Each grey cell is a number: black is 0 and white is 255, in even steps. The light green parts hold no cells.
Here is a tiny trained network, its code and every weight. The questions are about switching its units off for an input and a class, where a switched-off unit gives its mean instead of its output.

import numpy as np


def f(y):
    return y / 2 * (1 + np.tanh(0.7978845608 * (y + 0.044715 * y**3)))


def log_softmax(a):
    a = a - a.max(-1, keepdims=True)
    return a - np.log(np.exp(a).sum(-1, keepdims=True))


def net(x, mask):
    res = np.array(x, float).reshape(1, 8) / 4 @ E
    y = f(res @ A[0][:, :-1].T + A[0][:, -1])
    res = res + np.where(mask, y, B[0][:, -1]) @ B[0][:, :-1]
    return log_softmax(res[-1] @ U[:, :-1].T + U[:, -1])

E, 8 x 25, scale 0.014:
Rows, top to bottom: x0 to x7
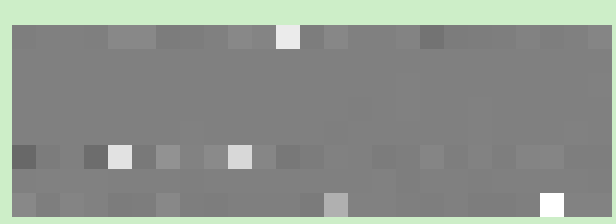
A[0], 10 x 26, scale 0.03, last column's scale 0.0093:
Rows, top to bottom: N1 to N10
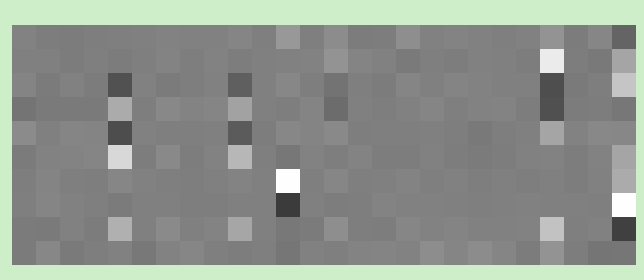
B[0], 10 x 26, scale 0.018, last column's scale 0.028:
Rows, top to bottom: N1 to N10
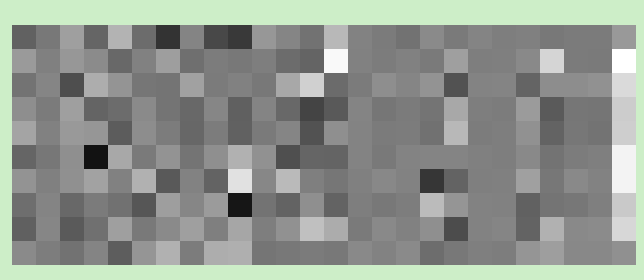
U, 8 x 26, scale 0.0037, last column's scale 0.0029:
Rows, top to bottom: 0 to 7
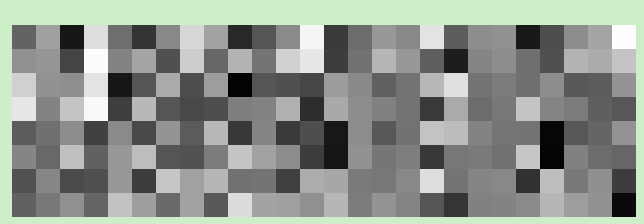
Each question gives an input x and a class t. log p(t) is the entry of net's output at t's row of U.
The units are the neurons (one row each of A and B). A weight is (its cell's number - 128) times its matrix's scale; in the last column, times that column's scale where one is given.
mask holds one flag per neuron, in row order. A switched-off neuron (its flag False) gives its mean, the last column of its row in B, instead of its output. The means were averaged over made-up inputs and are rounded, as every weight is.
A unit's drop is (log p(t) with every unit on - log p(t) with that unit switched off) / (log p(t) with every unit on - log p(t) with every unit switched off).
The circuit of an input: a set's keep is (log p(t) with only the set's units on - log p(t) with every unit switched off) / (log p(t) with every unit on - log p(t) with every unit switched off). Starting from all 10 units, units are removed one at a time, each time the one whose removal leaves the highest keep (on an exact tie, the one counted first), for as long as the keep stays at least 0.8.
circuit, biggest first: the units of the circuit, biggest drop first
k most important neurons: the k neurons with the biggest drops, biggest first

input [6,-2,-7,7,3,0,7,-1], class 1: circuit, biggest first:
[N2 N6]
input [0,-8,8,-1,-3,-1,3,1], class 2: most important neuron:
[N7]
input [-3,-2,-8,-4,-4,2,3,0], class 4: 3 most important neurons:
[N2 N3 N9]
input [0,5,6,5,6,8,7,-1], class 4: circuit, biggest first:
[N7 N4]
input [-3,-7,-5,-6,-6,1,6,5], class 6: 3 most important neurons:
[N9 N4 N7]
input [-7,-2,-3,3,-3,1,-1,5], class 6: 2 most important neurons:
[N9 N4]
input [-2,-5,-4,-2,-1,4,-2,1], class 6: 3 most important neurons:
[N7 N9 N5]
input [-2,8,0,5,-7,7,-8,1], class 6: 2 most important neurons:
[N9 N7]
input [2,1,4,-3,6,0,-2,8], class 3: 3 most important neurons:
[N2 N5 N6]
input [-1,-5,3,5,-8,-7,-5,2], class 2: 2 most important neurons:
[N7 N5]
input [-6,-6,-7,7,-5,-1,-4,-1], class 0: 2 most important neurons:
[N2 N6]
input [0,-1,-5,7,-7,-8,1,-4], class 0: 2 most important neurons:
[N7 N3]
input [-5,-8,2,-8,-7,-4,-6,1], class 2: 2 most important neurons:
[N9 N5]
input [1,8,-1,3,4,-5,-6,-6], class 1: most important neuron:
[N8]
